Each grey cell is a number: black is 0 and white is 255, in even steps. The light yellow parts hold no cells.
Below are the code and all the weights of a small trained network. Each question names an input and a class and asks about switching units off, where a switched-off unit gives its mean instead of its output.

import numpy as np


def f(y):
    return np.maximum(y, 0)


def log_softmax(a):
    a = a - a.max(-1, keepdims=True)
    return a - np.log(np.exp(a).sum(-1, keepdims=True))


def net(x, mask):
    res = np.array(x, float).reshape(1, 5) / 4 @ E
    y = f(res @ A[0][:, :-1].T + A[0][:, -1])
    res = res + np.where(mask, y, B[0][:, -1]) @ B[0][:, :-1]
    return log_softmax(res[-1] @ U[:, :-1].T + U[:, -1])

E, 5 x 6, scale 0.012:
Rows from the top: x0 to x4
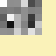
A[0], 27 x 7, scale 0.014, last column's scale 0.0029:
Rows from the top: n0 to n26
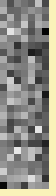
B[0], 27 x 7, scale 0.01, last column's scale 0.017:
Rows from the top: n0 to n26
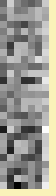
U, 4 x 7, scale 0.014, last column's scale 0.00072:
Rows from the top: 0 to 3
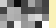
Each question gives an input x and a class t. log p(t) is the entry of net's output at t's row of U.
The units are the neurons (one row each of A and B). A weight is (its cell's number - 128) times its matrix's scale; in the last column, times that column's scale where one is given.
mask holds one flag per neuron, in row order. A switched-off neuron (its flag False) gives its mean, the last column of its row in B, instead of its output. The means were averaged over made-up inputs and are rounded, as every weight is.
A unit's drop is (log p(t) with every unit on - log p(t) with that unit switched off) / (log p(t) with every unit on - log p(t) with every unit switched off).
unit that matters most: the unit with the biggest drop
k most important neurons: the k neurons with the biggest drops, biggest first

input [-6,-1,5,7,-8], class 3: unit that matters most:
n7
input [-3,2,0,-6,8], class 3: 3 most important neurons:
[n25; n21; n18]
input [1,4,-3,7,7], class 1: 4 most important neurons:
[n18; n0; n7; n20]
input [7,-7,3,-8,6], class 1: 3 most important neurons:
[n11; n22; n26]
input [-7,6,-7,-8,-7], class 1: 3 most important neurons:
[n11; n22; n8]
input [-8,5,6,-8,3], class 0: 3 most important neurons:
[n26; n18; n12]
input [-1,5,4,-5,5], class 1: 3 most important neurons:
[n22; n11; n7]
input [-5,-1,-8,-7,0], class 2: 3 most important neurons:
[n8; n18; n10]
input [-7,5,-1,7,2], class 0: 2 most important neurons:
[n26; n11]
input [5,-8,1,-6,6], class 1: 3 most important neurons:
[n11; n22; n26]
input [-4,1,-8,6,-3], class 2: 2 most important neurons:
[n10; n11]
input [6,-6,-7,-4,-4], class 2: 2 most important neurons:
[n8; n26]
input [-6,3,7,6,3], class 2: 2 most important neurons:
[n12; n11]
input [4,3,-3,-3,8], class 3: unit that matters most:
n25
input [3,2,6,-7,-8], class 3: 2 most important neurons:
[n7; n6]
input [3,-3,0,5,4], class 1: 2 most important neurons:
[n18; n26]
